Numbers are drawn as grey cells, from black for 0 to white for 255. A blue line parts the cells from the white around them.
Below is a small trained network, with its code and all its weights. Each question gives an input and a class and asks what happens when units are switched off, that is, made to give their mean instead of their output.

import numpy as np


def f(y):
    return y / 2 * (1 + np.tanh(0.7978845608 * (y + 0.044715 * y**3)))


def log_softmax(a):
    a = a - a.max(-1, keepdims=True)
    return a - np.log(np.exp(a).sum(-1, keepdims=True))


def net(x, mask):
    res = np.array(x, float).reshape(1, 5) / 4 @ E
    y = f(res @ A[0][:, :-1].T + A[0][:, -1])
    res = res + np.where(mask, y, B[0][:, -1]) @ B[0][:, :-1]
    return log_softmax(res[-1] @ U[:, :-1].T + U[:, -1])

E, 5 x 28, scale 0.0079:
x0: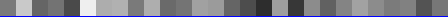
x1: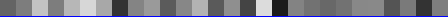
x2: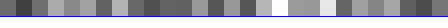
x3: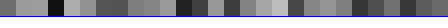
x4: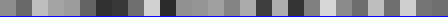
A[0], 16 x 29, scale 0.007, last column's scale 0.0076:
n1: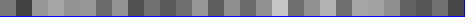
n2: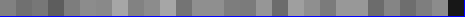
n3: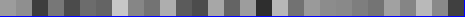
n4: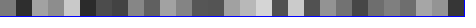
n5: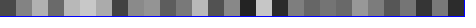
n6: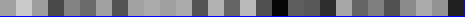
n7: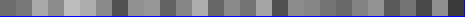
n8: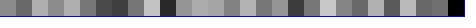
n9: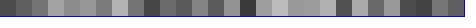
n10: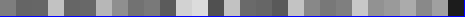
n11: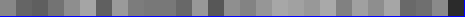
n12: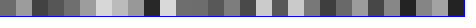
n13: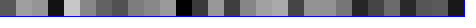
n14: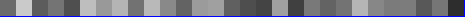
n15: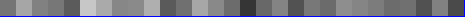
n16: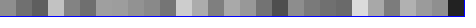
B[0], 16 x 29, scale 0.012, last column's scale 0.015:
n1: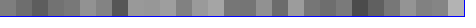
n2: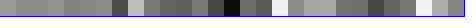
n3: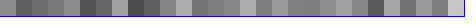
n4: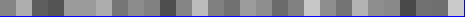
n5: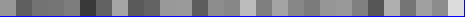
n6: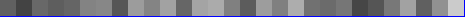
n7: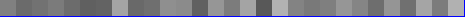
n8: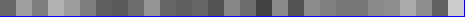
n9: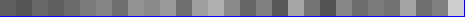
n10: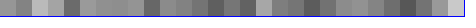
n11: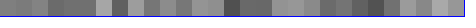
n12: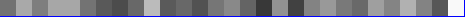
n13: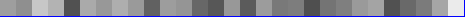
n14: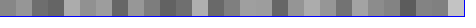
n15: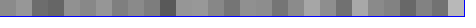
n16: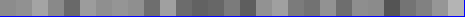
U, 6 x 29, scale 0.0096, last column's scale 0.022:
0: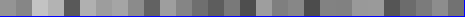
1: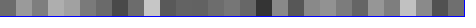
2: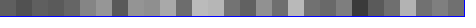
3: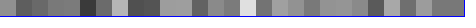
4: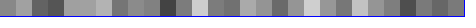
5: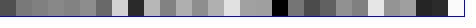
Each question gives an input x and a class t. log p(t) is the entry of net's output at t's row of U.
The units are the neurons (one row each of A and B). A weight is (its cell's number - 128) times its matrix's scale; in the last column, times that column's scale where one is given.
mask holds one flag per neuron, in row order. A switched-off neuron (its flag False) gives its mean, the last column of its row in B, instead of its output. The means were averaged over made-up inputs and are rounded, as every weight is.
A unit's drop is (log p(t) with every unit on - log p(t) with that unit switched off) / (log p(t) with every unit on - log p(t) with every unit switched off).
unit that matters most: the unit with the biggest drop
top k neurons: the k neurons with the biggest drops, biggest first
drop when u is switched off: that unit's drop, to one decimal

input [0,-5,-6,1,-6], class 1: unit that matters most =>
n12
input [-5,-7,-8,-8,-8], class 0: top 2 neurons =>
(n10; n16)
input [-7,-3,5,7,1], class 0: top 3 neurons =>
(n13; n14; n15)
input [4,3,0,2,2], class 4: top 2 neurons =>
(n12; n15)
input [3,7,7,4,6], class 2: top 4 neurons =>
(n1; n12; n9; n3)
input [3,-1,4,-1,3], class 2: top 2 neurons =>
(n12; n1)
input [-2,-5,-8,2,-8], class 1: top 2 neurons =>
(n12; n9)
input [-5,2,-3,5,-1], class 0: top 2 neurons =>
(n13; n14)
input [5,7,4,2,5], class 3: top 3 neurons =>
(n5; n12; n7)
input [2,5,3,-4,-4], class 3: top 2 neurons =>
(n5; n13)
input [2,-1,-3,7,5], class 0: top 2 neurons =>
(n13; n12)
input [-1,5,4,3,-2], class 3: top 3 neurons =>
(n5; n6; n7)
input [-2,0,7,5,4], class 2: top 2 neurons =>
(n1; n9)
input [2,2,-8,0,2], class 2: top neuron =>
(n6)
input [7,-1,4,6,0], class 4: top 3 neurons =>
(n14; n15; n10)
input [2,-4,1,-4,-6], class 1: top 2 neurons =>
(n12; n13)
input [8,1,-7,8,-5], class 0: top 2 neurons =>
(n13; n4)
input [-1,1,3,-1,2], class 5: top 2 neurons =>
(n6; n12)
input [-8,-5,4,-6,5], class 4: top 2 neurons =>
(n4; n13)
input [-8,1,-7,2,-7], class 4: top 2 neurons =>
(n4; n8)
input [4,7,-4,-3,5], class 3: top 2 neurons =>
(n5; n12)
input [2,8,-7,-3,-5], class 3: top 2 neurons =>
(n5; n7)
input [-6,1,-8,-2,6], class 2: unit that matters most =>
n6
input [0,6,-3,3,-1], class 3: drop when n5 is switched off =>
0.5
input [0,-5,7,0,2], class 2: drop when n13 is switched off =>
0.0
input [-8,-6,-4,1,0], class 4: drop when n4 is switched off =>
1.2
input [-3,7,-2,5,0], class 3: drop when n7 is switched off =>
0.1
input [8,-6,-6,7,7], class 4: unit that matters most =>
n14
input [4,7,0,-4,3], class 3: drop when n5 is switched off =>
0.4
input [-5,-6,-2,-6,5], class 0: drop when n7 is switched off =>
0.2
